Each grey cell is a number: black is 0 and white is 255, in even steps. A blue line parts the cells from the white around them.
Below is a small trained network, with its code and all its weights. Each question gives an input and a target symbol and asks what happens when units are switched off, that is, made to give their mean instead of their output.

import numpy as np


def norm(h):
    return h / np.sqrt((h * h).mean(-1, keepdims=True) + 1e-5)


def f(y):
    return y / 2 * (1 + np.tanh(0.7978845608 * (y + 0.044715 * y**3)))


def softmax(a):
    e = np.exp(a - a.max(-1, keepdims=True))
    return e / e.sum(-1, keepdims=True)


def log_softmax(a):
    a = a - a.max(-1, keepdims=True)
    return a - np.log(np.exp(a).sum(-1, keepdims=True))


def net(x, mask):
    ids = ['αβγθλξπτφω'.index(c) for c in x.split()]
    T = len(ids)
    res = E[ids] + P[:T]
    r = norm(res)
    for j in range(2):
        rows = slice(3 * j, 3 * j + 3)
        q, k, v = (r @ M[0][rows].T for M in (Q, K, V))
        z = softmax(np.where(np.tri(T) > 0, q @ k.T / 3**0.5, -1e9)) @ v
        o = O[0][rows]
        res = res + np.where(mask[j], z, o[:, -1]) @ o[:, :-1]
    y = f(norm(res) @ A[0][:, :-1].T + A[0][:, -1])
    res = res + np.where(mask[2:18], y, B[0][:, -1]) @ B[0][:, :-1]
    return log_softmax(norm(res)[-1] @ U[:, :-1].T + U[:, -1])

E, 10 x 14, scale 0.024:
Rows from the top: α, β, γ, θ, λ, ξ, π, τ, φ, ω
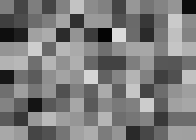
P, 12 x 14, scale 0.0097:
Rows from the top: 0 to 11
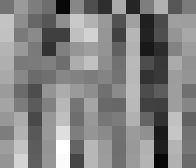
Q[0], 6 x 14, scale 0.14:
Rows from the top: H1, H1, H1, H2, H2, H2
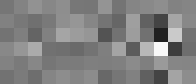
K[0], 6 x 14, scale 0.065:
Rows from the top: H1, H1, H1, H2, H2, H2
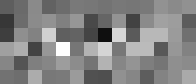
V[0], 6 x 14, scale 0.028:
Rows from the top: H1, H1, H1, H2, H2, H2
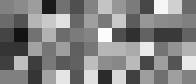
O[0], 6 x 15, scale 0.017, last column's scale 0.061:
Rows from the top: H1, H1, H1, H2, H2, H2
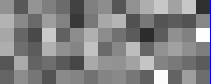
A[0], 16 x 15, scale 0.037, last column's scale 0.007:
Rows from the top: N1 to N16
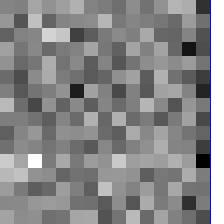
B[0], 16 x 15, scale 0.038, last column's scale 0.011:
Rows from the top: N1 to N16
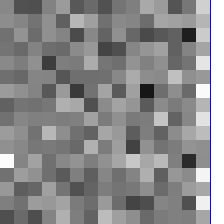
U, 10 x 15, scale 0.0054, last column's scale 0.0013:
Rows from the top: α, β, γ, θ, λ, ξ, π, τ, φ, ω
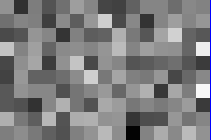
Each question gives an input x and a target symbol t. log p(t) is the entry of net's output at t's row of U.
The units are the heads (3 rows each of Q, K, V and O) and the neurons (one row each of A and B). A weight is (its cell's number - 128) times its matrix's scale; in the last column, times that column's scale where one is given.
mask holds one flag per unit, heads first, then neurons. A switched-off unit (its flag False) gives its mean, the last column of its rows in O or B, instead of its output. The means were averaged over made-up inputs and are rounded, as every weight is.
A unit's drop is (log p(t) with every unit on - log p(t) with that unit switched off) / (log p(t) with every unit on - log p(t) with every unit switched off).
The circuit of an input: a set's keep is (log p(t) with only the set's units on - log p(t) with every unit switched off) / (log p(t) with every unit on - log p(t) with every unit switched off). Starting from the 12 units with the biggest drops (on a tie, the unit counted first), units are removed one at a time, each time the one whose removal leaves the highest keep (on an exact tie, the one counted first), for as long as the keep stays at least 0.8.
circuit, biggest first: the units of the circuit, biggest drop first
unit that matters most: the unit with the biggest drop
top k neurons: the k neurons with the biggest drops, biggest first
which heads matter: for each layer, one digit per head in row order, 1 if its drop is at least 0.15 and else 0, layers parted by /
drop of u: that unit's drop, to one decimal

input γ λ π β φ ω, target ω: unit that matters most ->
H1
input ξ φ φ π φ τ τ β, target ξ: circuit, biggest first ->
(H2, H1)
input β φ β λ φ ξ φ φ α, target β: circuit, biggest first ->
(H1, N7)
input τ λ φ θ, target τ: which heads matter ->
10
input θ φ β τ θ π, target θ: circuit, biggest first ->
(H1, N12)
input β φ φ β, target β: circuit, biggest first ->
(H1, N7)
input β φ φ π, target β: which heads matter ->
10
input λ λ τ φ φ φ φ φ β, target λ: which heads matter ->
10
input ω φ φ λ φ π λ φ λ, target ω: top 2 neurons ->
(N11, N10)
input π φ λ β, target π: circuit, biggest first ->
(H2, H1)
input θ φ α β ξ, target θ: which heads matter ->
10
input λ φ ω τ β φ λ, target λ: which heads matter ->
10
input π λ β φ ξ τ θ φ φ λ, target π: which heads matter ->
11
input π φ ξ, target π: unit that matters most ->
H2
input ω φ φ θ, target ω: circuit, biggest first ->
(H2, H1, N11)
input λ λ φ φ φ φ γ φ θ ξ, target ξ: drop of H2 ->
0.5
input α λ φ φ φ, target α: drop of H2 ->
0.4
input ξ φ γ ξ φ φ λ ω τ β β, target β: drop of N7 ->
0.7
